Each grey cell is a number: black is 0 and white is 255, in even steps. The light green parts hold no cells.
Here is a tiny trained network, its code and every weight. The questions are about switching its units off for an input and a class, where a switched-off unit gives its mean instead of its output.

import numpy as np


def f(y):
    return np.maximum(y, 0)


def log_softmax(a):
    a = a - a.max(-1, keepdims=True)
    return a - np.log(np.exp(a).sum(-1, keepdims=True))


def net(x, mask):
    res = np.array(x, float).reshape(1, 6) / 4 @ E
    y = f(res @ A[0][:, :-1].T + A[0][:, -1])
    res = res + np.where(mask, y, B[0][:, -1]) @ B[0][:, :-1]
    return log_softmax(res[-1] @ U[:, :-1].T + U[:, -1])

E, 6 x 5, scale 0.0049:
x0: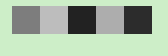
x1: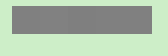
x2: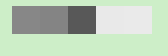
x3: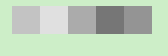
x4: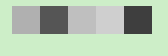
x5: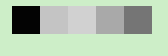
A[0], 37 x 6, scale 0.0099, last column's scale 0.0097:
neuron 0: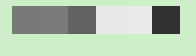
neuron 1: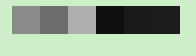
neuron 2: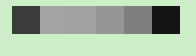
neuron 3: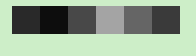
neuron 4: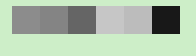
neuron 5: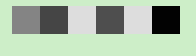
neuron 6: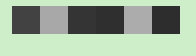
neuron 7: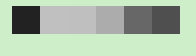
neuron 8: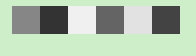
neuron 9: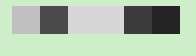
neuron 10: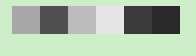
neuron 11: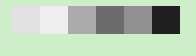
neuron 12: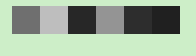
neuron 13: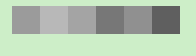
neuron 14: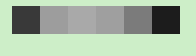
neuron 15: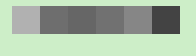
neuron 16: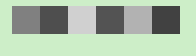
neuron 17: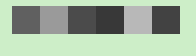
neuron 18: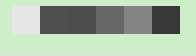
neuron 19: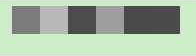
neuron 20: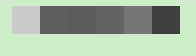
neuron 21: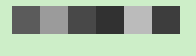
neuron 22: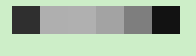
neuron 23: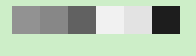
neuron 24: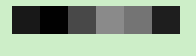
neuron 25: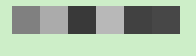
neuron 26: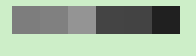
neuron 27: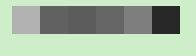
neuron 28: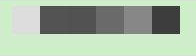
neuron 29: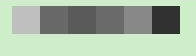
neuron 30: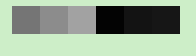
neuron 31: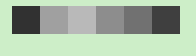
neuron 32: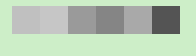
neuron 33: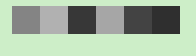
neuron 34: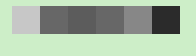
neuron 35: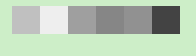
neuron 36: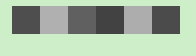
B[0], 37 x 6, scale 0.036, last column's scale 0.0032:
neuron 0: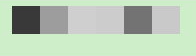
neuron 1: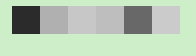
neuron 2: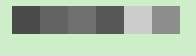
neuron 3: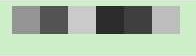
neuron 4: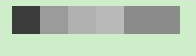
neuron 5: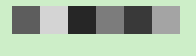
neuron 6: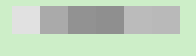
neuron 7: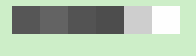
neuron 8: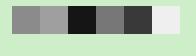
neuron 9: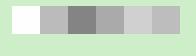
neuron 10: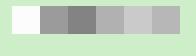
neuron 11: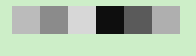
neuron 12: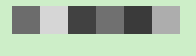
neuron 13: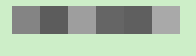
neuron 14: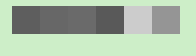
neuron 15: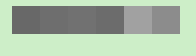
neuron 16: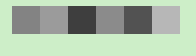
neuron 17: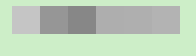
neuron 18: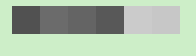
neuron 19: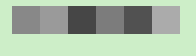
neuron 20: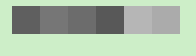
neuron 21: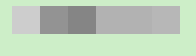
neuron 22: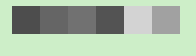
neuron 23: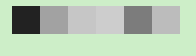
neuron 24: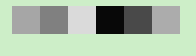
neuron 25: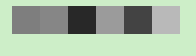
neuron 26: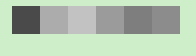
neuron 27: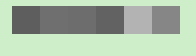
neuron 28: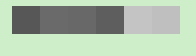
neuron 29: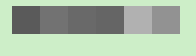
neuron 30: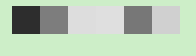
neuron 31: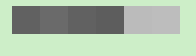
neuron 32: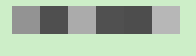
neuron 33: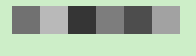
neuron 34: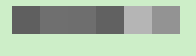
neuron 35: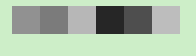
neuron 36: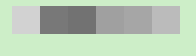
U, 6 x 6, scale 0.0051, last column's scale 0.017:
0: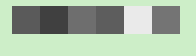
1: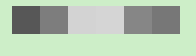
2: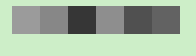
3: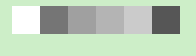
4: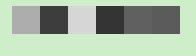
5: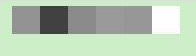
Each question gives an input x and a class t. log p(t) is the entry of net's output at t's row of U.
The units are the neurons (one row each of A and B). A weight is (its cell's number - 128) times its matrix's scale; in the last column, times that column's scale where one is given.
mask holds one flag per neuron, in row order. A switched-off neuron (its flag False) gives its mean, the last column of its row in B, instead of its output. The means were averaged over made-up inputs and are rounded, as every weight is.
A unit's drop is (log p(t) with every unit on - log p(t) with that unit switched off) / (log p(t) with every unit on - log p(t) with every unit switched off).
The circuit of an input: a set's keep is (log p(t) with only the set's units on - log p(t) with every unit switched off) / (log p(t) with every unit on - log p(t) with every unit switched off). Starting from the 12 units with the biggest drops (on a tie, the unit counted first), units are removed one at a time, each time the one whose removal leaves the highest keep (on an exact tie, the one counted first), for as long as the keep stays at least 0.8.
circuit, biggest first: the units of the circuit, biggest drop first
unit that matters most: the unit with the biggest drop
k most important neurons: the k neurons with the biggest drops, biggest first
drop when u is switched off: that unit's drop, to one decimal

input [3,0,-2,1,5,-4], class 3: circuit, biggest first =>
[neuron 9; neuron 10]
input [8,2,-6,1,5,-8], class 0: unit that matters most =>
neuron 18
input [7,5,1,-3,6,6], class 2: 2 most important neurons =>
[neuron 25; neuron 12]
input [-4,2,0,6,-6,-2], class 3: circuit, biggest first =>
[neuron 21; neuron 17]
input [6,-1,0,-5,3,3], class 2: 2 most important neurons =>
[neuron 25; neuron 12]
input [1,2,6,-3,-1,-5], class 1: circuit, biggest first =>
[neuron 0; neuron 23]
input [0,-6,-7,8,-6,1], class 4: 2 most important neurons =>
[neuron 11; neuron 35]
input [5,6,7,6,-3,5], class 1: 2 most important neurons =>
[neuron 23; neuron 0]
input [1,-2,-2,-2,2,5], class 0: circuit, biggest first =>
[neuron 7; neuron 31]
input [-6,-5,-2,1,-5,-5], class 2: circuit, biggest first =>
[neuron 8; neuron 5]
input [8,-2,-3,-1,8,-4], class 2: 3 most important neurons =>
[neuron 25; neuron 12; neuron 33]
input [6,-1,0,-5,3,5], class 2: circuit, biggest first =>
[neuron 25; neuron 12]
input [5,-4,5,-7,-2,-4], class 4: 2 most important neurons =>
[neuron 3; neuron 24]
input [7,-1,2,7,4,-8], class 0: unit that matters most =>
neuron 18
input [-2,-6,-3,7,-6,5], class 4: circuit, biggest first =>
[neuron 35; neuron 11]
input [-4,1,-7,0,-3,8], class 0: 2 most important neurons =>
[neuron 7; neuron 31]
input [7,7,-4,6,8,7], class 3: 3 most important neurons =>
[neuron 10; neuron 9; neuron 8]
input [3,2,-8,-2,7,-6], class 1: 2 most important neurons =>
[neuron 1; neuron 30]
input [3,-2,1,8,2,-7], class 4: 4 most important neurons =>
[neuron 11; neuron 35; neuron 32; neuron 7]
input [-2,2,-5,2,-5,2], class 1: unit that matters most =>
neuron 30
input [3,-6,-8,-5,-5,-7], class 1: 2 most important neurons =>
[neuron 30; neuron 1]
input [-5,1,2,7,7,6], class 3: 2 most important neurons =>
[neuron 9; neuron 10]
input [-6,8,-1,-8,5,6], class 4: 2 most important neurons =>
[neuron 24; neuron 3]
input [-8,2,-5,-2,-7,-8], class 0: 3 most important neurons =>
[neuron 18; neuron 28; neuron 20]
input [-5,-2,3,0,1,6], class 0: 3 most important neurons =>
[neuron 7; neuron 31; neuron 22]
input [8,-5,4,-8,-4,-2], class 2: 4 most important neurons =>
[neuron 25; neuron 12; neuron 33; neuron 19]
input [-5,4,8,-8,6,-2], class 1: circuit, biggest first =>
[neuron 0]
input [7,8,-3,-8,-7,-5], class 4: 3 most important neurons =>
[neuron 24; neuron 3; neuron 8]
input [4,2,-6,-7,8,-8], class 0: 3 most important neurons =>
[neuron 18; neuron 28; neuron 20]
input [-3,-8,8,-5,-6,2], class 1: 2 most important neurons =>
[neuron 0; neuron 23]
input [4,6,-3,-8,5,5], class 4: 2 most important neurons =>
[neuron 3; neuron 24]
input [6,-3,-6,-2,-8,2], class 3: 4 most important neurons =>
[neuron 6; neuron 36; neuron 21; neuron 17]
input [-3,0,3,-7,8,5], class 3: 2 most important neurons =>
[neuron 10; neuron 9]
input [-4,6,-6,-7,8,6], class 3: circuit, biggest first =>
[neuron 9]
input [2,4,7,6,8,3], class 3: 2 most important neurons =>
[neuron 10; neuron 9]
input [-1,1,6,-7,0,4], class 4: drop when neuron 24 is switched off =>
0.7
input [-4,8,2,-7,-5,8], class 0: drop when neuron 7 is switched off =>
0.2
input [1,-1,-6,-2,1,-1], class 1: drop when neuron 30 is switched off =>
0.1
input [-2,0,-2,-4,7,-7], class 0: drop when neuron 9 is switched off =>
-0.1
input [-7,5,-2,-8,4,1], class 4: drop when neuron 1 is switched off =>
0.0
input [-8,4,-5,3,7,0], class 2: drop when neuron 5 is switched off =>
0.1
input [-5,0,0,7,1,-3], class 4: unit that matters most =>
neuron 11
